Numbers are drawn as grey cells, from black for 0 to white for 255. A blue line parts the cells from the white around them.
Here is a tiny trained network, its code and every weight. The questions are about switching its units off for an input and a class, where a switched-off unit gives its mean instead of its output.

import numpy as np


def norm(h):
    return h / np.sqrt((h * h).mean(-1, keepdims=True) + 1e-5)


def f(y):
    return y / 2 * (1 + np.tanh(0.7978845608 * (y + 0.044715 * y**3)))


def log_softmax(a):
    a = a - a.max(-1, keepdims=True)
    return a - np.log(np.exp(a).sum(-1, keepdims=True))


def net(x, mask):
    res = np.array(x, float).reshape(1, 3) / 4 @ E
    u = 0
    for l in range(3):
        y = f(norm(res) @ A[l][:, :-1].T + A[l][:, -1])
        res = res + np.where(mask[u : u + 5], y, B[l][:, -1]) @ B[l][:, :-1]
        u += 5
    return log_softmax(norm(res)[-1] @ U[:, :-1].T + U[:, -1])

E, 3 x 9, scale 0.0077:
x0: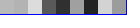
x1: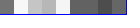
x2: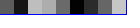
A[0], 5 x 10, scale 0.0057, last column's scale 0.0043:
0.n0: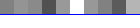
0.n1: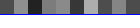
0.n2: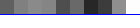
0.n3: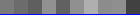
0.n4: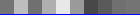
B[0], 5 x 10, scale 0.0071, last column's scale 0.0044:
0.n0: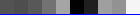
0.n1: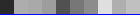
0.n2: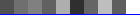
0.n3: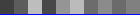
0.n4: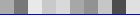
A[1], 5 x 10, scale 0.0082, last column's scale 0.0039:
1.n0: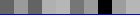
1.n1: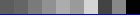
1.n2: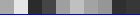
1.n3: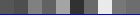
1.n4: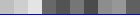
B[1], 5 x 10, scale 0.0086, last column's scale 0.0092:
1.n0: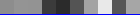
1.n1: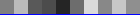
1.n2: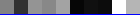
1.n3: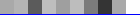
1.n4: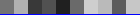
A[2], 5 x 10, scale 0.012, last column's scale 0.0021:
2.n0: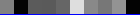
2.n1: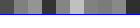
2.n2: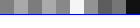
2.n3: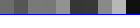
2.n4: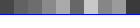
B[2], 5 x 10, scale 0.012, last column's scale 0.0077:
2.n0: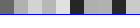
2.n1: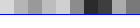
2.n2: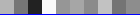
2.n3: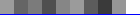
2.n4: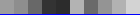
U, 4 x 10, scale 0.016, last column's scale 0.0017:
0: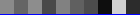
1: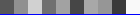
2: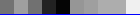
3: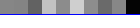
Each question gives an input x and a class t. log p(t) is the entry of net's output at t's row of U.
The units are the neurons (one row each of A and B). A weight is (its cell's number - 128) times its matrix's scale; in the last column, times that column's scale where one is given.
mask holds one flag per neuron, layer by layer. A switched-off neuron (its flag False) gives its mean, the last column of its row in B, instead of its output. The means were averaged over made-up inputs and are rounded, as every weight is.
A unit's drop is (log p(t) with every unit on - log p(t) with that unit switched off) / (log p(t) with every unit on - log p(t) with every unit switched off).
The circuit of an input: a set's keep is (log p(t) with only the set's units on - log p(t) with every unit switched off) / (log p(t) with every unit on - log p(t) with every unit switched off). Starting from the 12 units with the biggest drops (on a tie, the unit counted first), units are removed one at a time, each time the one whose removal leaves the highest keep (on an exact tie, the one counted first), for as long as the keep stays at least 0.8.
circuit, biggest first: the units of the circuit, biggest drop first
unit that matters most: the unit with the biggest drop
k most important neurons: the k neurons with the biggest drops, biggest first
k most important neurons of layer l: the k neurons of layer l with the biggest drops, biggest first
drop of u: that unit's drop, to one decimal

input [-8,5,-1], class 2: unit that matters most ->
2.n4
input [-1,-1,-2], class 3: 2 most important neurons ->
[0.n0, 1.n3]
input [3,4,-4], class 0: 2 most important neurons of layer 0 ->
[0.n1, 0.n2]
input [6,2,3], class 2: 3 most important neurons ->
[1.n4, 2.n0, 0.n0]
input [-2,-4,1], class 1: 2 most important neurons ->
[2.n0, 0.n0]
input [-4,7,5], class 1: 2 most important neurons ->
[1.n2, 0.n0]
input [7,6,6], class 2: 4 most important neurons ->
[1.n4, 0.n0, 1.n2, 2.n0]
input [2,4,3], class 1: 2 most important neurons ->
[1.n2, 0.n0]
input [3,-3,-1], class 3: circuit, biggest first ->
[1.n3, 2.n2]
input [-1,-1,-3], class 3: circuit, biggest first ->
[0.n0, 1.n3, 1.n2]
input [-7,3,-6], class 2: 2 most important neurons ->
[2.n4, 1.n0]
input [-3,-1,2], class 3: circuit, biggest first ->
[1.n3, 1.n2]
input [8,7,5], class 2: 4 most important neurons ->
[1.n4, 2.n0, 0.n0, 1.n2]
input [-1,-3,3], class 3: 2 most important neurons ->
[1.n3, 1.n2]
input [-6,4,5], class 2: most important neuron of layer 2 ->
[2.n4]
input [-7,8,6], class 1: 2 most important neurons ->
[1.n2, 1.n0]
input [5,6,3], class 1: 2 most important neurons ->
[2.n4, 0.n2]
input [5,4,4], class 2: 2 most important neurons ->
[1.n4, 0.n0]
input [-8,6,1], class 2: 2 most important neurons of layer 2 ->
[2.n4, 2.n0]
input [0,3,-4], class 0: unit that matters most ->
1.n2
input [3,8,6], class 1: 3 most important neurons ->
[1.n2, 0.n0, 1.n4]
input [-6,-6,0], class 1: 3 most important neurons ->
[2.n0, 1.n4, 0.n3]
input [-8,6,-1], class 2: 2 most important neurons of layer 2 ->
[2.n4, 2.n0]
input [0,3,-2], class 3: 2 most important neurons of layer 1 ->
[1.n2, 1.n0]
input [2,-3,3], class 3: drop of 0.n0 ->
0.7
